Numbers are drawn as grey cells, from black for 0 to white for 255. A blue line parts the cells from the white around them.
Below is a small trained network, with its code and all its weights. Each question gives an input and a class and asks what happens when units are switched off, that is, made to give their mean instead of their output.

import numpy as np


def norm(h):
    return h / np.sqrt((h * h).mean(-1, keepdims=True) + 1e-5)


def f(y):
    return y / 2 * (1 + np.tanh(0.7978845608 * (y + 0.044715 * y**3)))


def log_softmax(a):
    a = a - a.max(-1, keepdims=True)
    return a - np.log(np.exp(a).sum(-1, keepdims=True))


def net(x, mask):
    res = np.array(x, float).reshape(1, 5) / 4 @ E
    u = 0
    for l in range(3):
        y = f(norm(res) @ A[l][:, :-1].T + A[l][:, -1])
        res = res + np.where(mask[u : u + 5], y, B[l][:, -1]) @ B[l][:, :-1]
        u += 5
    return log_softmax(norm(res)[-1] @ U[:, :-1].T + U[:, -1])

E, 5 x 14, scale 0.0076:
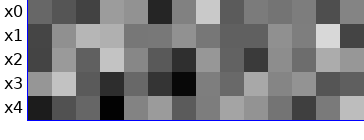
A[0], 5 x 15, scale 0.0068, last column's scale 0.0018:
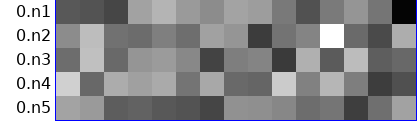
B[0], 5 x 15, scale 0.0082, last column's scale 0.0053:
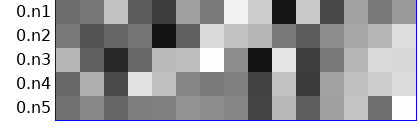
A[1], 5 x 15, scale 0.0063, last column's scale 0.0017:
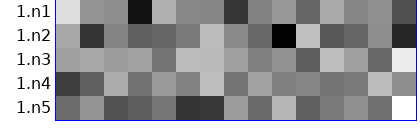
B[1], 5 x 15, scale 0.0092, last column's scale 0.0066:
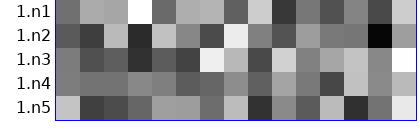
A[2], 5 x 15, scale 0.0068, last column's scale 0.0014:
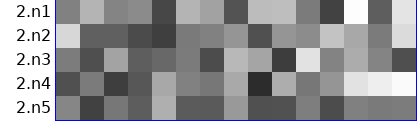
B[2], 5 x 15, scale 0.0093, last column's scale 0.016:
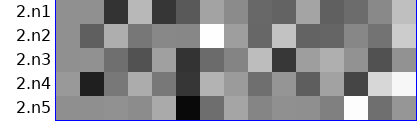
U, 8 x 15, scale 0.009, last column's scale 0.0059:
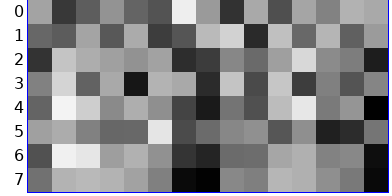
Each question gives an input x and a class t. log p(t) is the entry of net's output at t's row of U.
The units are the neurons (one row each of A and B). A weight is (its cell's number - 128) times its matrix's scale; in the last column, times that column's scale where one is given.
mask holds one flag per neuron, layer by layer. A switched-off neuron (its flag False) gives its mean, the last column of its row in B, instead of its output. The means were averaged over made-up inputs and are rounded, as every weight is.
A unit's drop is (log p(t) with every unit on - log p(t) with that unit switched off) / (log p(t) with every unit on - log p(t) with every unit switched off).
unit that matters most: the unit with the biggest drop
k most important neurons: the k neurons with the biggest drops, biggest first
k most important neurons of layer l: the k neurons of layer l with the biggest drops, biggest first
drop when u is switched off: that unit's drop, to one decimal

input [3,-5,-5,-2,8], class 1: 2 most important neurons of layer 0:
(0.n4; 0.n3)
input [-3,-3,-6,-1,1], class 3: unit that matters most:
1.n1
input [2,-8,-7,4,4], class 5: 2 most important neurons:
(1.n1; 2.n4)
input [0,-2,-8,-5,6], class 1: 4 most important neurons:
(0.n4; 0.n5; 1.n2; 0.n3)
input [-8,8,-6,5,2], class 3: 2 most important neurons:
(1.n1; 2.n4)
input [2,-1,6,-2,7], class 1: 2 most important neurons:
(0.n1; 0.n4)
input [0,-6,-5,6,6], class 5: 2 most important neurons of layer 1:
(1.n1; 1.n3)
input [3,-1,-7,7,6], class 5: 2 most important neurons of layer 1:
(1.n3; 1.n1)
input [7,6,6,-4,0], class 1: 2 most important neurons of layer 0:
(0.n1; 0.n4)
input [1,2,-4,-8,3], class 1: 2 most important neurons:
(1.n2; 0.n1)
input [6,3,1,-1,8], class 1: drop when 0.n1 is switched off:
0.2
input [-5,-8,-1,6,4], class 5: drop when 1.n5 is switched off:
0.2
